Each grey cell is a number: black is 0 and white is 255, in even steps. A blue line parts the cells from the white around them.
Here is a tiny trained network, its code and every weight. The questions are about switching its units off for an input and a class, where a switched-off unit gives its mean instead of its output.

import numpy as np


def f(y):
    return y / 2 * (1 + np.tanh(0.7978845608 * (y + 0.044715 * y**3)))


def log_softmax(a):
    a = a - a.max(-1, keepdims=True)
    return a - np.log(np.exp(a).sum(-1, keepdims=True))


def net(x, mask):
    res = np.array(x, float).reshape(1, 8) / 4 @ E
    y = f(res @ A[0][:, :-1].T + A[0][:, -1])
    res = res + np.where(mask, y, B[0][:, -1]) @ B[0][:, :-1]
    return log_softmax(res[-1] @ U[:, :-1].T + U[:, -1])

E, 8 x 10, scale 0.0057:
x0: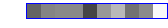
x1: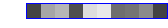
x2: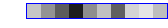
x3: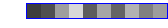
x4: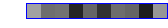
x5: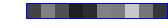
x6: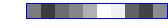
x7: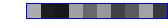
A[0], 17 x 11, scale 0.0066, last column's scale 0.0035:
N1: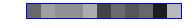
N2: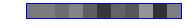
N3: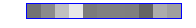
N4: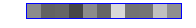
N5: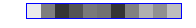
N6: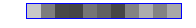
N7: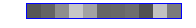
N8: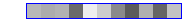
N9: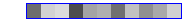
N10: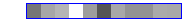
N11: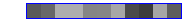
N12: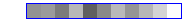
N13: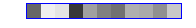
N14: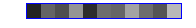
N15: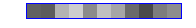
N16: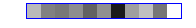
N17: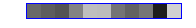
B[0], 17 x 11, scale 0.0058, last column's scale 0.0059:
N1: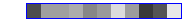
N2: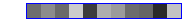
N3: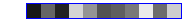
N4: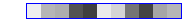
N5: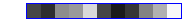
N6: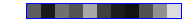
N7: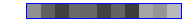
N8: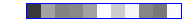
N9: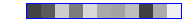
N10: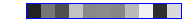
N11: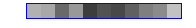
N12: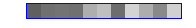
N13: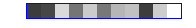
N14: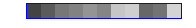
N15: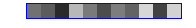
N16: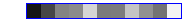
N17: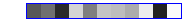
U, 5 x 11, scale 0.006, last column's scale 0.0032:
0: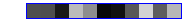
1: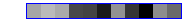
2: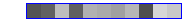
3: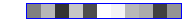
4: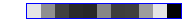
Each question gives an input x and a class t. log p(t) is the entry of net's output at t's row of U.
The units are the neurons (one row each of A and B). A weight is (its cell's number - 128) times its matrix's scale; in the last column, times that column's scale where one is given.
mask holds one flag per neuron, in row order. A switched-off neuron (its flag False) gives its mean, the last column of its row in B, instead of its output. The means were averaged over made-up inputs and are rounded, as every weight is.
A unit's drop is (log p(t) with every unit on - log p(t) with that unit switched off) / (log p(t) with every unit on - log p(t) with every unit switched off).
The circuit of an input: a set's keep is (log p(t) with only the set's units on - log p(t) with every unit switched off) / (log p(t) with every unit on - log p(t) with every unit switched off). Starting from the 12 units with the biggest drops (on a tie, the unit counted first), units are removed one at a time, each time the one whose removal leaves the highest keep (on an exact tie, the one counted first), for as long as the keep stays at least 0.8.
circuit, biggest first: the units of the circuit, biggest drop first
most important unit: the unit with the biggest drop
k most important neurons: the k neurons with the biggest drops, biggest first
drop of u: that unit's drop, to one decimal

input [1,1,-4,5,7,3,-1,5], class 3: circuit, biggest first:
(N5)
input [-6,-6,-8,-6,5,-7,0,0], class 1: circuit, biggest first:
(N1, N17)
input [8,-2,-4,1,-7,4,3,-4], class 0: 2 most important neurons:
(N8, N3)
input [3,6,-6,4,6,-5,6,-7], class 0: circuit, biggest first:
(N15, N3)
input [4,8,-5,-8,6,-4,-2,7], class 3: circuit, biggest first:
(N17, N1, N8)
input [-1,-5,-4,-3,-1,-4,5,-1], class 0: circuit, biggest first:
(N8, N15)
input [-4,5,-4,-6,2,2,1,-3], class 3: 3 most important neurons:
(N17, N5, N6)
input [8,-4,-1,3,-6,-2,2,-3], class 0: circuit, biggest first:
(N3, N8)
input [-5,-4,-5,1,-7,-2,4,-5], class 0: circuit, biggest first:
(N3, N15)
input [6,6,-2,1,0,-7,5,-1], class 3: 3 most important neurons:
(N8, N5, N6)
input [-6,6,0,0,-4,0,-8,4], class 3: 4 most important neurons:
(N17, N1, N2, N8)
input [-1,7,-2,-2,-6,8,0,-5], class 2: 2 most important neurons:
(N13, N9)
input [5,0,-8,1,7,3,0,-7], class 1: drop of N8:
0.1
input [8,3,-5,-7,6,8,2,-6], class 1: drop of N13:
-0.1
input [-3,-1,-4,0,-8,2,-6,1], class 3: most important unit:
N5
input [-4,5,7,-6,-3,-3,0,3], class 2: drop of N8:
0.2
